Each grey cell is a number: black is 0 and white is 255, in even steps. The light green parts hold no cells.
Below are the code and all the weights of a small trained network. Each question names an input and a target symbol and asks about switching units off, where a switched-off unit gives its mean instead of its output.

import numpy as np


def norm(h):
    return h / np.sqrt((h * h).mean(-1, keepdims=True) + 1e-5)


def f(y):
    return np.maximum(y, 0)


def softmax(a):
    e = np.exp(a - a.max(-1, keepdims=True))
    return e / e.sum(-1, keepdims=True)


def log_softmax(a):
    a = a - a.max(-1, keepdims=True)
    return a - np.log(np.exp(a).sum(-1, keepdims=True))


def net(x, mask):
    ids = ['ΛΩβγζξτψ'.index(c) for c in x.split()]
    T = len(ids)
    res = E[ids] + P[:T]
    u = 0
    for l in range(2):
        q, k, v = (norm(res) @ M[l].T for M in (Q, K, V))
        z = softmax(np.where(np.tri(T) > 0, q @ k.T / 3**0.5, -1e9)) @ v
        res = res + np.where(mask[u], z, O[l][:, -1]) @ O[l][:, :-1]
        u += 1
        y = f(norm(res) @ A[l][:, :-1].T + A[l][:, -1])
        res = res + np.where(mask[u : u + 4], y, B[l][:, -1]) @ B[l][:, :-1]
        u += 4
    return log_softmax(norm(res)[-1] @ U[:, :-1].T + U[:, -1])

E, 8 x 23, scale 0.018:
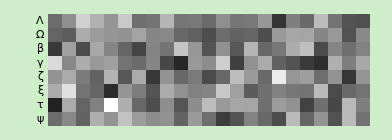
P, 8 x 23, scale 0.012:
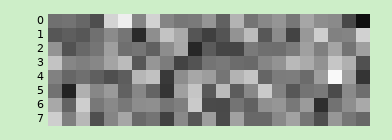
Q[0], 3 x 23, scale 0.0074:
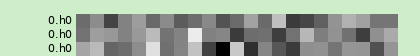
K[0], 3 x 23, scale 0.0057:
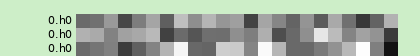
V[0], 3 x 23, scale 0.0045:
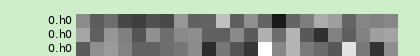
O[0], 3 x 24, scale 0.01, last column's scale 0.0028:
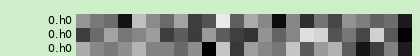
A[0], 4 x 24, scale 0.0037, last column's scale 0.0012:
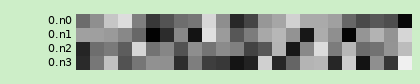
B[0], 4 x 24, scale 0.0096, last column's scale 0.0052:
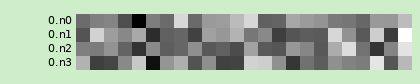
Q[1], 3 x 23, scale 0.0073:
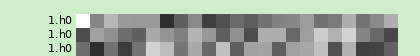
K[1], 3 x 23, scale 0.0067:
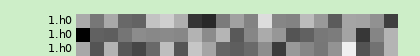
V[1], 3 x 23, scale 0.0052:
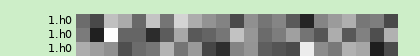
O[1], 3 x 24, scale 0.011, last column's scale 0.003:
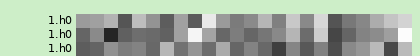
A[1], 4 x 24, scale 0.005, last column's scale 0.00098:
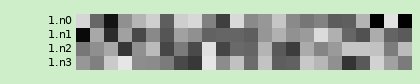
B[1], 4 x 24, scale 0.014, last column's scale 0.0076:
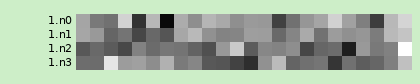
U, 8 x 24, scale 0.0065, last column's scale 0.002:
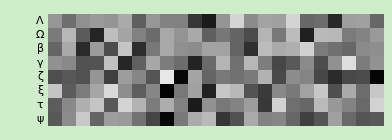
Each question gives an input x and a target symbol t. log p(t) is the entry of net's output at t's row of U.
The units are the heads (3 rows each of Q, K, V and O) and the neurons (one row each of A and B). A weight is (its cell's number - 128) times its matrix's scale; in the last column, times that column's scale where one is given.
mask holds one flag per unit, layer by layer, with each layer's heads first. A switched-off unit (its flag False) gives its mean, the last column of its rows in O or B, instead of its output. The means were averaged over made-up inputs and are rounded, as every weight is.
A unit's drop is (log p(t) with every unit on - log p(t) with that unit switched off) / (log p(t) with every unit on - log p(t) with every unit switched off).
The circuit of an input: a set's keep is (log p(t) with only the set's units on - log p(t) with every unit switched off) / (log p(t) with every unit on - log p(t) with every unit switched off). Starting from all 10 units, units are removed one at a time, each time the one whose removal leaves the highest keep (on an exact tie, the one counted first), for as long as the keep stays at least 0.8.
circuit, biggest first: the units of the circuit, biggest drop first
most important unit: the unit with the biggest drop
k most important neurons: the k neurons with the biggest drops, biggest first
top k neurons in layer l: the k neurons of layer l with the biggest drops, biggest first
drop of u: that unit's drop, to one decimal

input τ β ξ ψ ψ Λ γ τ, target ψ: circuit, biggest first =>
(1.h0 1.n2)
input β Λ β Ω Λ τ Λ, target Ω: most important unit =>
0.h0
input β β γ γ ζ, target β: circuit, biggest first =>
(0.n1 1.n0 1.h0)
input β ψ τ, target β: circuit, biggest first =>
(1.n0 0.n1)
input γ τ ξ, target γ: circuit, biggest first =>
(0.n3 0.h0)
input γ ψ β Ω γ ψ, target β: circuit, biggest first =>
(0.h0 1.h0 0.n1 1.n0)
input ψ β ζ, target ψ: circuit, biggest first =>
(1.h0 1.n2)
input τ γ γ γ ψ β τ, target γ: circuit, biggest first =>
(0.n3 0.h0 1.h0)
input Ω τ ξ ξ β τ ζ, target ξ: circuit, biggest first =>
(0.h0 1.h0 1.n2)
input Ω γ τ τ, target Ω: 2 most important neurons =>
(0.n1 0.n2)
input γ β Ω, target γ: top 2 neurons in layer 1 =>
(1.n0 1.n2)
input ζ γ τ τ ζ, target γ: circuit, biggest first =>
(0.h0 0.n3 1.n2)
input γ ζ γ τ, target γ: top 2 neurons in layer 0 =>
(0.n3 0.n2)
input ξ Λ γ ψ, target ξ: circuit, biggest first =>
(1.h0)
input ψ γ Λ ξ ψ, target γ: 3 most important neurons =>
(0.n3 1.n2 1.n0)
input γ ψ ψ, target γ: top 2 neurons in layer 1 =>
(1.n0 1.n2)
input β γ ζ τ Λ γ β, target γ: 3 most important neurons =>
(0.n1 1.n0 1.n3)
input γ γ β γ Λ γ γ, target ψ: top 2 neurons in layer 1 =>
(1.n3 1.n1)
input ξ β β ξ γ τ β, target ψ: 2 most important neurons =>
(0.n1 1.n3)
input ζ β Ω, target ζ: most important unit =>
1.h0
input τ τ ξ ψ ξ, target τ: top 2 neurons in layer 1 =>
(1.n2 1.n0)
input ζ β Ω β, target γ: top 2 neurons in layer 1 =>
(1.n0 1.n1)
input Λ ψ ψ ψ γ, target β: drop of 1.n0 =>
0.2
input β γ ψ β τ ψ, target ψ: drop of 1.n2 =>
0.1
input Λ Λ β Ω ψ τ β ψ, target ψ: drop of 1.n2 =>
0.2
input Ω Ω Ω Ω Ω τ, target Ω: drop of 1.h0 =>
0.3
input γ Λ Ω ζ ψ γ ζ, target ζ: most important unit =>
0.h0
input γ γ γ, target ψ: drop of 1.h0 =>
-0.1
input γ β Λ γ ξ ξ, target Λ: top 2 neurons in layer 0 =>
(0.n2 0.n0)
